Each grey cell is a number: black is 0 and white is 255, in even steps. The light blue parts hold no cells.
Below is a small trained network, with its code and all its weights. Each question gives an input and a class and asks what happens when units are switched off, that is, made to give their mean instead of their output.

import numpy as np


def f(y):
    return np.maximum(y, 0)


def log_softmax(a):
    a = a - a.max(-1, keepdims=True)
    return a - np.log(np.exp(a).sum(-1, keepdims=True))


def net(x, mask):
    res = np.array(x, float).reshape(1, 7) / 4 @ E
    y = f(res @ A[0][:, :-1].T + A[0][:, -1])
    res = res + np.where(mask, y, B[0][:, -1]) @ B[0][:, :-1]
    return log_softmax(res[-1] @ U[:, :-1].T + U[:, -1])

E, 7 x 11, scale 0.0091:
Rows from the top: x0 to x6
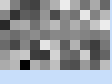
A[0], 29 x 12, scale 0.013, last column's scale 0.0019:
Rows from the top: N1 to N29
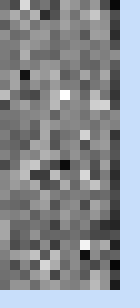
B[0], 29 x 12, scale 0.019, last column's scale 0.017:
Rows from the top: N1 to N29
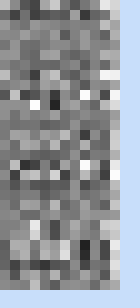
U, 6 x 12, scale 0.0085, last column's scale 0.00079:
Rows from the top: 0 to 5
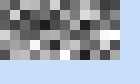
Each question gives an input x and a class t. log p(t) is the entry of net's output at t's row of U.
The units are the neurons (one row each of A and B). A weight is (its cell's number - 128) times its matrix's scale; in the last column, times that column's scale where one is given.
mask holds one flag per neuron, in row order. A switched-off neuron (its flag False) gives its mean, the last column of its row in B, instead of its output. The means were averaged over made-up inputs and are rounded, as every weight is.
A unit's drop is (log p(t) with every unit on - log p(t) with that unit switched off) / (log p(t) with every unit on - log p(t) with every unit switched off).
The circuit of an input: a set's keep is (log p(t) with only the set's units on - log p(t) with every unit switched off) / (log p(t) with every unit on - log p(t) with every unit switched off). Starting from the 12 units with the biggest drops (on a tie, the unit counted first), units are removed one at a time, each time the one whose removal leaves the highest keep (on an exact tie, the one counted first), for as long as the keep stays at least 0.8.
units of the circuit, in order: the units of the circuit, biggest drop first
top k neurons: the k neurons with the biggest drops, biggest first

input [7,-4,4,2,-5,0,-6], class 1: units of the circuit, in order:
[N10]
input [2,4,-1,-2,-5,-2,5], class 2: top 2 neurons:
[N2, N1]
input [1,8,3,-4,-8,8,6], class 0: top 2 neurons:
[N18, N27]
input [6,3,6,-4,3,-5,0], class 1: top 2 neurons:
[N10, N18]
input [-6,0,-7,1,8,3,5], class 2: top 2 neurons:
[N27, N10]
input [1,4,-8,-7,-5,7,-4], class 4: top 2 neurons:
[N23, N24]
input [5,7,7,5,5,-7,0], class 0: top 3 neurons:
[N28, N15, N21]
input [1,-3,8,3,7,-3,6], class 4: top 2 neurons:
[N11, N2]
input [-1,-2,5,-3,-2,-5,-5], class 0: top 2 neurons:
[N8, N28]
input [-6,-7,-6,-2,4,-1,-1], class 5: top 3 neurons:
[N26, N10, N11]
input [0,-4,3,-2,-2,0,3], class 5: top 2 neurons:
[N1, N26]
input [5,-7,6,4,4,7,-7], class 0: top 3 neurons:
[N18, N8, N25]
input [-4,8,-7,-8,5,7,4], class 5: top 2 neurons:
[N25, N14]
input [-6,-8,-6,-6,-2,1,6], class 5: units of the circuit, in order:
[N26]
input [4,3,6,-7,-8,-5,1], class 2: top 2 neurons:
[N2, N19]
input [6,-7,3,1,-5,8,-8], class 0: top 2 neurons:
[N18, N8]
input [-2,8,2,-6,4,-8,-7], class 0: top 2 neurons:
[N28, N15]
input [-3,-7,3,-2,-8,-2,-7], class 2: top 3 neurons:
[N2, N19, N8]
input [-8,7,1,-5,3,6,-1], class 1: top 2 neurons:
[N17, N26]
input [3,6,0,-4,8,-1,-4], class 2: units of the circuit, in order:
[N27]
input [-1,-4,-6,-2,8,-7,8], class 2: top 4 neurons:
[N27, N18, N1, N20]
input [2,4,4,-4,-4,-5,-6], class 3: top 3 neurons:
[N1, N18, N6]
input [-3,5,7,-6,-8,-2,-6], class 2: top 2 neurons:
[N2, N19]
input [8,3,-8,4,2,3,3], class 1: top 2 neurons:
[N10, N11]
